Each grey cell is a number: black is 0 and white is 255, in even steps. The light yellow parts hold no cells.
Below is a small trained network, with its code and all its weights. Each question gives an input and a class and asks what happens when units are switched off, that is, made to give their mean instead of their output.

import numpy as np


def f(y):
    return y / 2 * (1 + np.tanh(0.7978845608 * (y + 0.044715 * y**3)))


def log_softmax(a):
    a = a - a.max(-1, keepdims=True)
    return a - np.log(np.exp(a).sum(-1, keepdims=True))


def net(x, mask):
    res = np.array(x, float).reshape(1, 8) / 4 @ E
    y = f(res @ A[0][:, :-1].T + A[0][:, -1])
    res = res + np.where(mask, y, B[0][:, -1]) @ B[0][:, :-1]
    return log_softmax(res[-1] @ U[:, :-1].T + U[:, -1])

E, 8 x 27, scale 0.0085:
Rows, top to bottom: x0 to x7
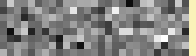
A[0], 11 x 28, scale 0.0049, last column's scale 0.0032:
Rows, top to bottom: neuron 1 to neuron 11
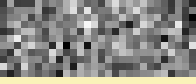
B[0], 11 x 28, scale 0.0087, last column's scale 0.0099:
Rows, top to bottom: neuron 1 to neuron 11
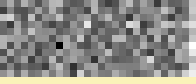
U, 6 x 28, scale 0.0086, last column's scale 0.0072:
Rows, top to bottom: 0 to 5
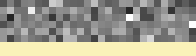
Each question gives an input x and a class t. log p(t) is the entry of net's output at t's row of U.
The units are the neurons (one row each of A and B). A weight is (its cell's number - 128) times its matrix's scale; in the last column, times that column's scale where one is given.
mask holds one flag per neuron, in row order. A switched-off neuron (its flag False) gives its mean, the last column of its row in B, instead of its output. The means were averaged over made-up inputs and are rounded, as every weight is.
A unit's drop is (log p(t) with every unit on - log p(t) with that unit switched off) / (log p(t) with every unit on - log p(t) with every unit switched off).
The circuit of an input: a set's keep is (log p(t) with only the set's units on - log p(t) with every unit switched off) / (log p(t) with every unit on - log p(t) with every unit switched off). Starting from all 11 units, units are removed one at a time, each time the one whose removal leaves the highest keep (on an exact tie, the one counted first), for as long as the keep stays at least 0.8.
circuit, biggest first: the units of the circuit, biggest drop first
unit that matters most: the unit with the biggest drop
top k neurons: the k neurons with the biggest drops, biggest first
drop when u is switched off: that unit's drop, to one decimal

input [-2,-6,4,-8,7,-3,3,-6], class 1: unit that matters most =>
neuron 8
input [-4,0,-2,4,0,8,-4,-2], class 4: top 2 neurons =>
[neuron 11; neuron 4]
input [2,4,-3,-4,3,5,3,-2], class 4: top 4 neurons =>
[neuron 11; neuron 10; neuron 7; neuron 8]
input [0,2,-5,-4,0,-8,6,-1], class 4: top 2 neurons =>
[neuron 6; neuron 7]
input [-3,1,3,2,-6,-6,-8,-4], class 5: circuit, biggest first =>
[neuron 7; neuron 8]
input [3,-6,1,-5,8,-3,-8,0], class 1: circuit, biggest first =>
[neuron 3; neuron 8]
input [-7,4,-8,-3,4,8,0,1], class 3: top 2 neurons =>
[neuron 4; neuron 2]
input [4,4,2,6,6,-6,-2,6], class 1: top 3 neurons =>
[neuron 3; neuron 8; neuron 11]
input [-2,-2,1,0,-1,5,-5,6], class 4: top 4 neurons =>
[neuron 11; neuron 4; neuron 9; neuron 5]
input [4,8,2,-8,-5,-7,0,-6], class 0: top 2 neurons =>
[neuron 1; neuron 2]
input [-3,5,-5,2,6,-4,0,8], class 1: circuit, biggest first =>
[neuron 3; neuron 5]
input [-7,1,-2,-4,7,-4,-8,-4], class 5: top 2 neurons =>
[neuron 7; neuron 4]
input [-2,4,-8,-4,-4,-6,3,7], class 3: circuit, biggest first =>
[neuron 2; neuron 6]
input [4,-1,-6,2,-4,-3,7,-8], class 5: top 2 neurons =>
[neuron 9; neuron 8]
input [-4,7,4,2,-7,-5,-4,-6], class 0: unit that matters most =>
neuron 1
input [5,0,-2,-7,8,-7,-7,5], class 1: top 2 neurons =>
[neuron 3; neuron 8]
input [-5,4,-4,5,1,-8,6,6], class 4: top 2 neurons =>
[neuron 6; neuron 4]
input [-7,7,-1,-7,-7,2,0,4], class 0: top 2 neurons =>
[neuron 1; neuron 4]
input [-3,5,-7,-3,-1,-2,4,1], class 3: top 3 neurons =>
[neuron 10; neuron 4; neuron 2]
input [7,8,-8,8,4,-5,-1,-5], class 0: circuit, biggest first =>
[neuron 2]
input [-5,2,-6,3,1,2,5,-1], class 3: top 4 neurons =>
[neuron 4; neuron 2; neuron 7; neuron 5]
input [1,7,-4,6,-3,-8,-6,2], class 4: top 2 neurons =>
[neuron 6; neuron 10]
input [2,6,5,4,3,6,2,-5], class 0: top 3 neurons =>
[neuron 1; neuron 6; neuron 7]
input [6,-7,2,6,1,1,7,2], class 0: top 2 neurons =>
[neuron 10; neuron 7]
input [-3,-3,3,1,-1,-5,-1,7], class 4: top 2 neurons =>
[neuron 4; neuron 6]
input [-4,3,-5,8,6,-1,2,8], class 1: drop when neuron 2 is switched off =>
0.0
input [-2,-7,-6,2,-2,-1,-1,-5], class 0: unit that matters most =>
neuron 10
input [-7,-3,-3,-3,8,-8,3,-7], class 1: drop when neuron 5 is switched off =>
0.1
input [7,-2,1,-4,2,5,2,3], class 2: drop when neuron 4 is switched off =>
1.1
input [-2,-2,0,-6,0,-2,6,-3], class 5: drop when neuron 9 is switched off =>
0.4
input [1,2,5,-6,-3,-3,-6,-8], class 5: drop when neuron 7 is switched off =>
0.4
